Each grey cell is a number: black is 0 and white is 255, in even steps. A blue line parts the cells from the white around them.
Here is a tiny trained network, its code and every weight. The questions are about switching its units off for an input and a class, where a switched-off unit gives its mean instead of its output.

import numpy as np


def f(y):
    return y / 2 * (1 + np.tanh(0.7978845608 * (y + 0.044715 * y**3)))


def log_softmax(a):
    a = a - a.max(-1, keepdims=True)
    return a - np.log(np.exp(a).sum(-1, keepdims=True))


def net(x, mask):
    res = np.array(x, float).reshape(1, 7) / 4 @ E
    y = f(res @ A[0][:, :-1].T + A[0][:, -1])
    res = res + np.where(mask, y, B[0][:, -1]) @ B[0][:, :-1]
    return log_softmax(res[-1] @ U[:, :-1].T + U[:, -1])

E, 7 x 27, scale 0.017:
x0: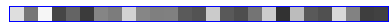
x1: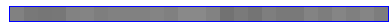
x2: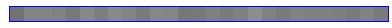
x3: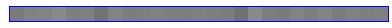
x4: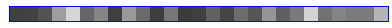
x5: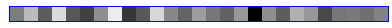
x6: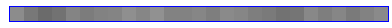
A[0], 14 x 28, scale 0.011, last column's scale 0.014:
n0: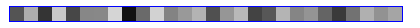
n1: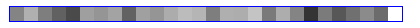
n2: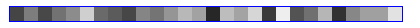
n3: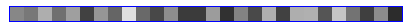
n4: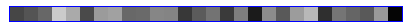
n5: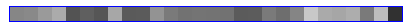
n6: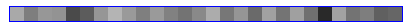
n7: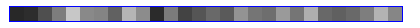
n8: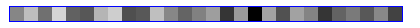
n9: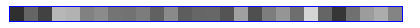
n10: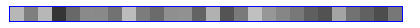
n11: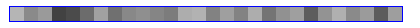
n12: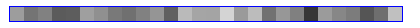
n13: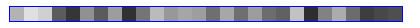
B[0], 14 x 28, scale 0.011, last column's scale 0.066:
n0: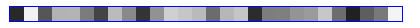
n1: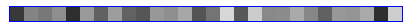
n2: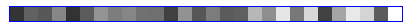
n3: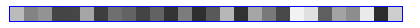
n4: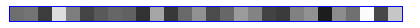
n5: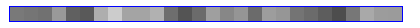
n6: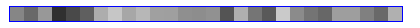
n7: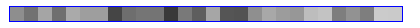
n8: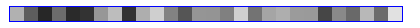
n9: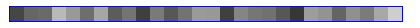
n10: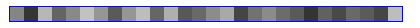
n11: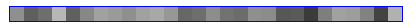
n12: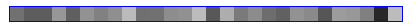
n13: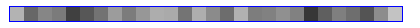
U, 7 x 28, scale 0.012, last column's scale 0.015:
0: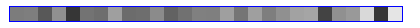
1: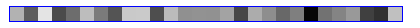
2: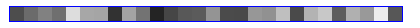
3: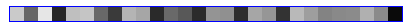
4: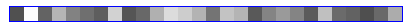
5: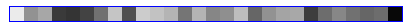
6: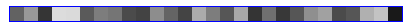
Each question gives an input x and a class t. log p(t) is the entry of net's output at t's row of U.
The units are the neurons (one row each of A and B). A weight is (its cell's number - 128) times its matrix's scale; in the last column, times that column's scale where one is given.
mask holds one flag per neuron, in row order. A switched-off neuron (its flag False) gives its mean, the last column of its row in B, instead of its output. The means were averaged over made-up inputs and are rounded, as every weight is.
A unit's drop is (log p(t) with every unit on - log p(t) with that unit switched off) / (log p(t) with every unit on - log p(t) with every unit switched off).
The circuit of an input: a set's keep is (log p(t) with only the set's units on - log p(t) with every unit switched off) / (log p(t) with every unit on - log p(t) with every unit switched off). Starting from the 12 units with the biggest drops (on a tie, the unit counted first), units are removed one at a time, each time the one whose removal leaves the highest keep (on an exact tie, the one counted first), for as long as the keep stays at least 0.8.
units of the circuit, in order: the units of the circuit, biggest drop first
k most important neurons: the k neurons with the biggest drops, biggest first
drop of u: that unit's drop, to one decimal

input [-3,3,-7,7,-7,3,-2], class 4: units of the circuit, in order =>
(n0)
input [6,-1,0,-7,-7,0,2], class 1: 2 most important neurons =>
(n10; n8)
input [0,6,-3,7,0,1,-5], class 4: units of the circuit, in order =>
(n2; n3)
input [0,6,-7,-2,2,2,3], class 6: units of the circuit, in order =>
(n2; n1)
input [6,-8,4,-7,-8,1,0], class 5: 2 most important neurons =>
(n13; n6)
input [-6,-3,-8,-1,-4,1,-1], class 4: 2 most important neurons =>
(n0; n3)
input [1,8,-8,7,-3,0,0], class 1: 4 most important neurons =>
(n0; n8; n2; n4)
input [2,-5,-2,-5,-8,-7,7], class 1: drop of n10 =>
0.1
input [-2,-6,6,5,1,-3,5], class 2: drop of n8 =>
0.2
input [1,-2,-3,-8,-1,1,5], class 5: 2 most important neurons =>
(n2; n0)
